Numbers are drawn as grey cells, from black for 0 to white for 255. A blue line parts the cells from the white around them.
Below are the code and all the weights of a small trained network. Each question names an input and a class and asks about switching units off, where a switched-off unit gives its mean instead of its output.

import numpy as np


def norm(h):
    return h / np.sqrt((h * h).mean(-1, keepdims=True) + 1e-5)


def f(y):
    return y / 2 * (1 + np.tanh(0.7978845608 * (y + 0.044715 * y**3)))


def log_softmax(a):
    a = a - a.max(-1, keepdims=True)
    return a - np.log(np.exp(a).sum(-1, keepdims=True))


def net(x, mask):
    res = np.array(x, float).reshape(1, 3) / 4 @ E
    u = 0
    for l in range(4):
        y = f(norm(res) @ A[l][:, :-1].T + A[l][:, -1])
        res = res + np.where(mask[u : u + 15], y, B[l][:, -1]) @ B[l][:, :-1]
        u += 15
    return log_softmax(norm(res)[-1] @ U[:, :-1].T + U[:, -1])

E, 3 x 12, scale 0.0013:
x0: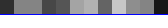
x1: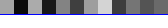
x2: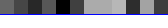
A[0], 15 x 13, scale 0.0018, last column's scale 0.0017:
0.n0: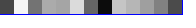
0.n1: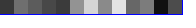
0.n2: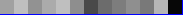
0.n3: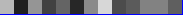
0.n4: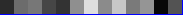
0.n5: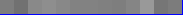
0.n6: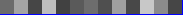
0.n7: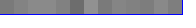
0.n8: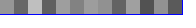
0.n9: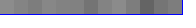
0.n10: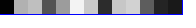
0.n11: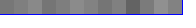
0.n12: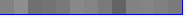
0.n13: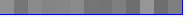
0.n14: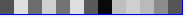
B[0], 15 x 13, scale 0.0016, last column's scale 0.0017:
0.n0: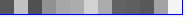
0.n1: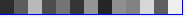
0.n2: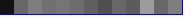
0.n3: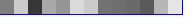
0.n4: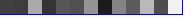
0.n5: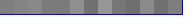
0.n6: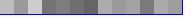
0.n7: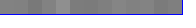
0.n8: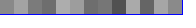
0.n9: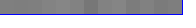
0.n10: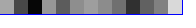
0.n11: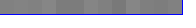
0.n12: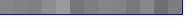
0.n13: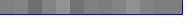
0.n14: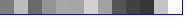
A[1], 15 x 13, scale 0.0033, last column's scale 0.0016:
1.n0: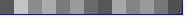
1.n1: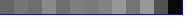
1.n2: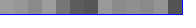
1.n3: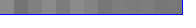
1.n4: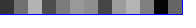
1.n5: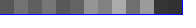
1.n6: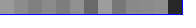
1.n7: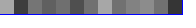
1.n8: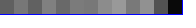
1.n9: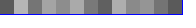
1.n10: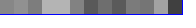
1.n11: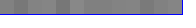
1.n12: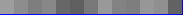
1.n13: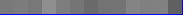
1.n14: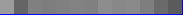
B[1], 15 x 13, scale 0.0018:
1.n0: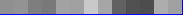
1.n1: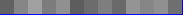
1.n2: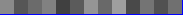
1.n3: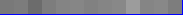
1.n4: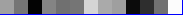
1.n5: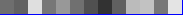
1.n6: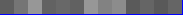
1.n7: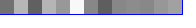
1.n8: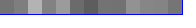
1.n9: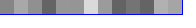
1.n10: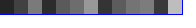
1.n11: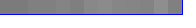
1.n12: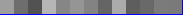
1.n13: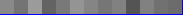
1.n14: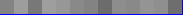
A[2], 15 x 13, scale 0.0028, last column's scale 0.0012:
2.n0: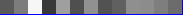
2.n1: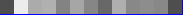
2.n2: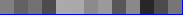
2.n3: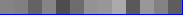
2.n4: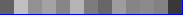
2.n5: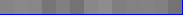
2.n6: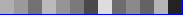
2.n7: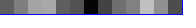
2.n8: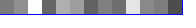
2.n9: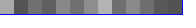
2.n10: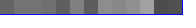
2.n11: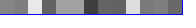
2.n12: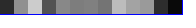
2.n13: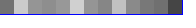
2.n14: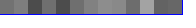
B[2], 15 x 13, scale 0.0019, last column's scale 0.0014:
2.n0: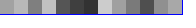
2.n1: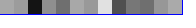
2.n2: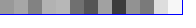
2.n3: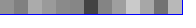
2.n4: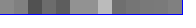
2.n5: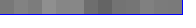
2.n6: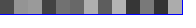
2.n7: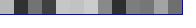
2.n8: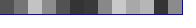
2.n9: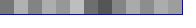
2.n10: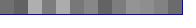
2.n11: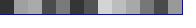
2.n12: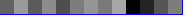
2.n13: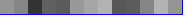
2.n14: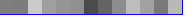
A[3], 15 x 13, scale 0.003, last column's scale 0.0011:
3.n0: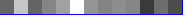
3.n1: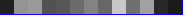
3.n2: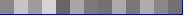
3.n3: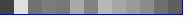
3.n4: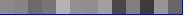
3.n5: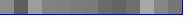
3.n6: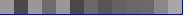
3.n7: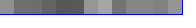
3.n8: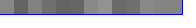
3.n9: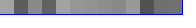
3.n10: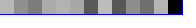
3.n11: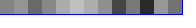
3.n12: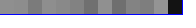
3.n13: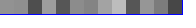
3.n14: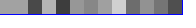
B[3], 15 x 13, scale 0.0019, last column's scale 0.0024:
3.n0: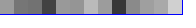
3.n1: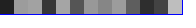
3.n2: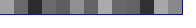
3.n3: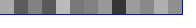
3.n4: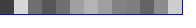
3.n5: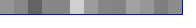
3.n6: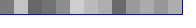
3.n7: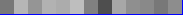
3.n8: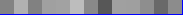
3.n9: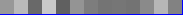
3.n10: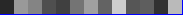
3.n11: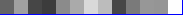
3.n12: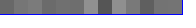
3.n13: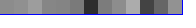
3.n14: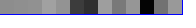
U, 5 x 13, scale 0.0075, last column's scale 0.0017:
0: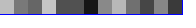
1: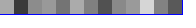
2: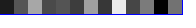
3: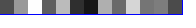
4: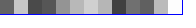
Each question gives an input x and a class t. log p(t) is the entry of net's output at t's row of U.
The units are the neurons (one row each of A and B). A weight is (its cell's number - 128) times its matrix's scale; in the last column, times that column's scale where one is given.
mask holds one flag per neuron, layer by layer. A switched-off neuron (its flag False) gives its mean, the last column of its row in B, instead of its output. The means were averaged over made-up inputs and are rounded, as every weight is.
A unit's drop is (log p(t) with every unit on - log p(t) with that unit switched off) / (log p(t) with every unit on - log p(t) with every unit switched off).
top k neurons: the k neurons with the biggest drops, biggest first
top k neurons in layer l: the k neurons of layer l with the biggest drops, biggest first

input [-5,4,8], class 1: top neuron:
(1.n4)
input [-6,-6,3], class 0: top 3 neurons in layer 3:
(3.n14 3.n13 3.n6)
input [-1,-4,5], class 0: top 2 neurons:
(1.n10 0.n6)
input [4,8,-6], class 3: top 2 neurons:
(2.n8 2.n11)
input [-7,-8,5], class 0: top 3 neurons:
(0.n3 3.n14 1.n2)
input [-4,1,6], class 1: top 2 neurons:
(1.n4 0.n14)
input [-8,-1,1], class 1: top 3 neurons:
(0.n14 1.n2 0.n0)
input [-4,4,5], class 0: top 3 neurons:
(0.n3 1.n10 1.n7)
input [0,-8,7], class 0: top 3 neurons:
(0.n3 3.n14 3.n11)
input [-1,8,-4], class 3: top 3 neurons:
(1.n4 2.n8 0.n10)
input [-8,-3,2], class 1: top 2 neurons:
(1.n10 1.n4)
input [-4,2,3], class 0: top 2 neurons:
(0.n14 0.n0)
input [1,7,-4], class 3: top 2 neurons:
(1.n4 2.n8)
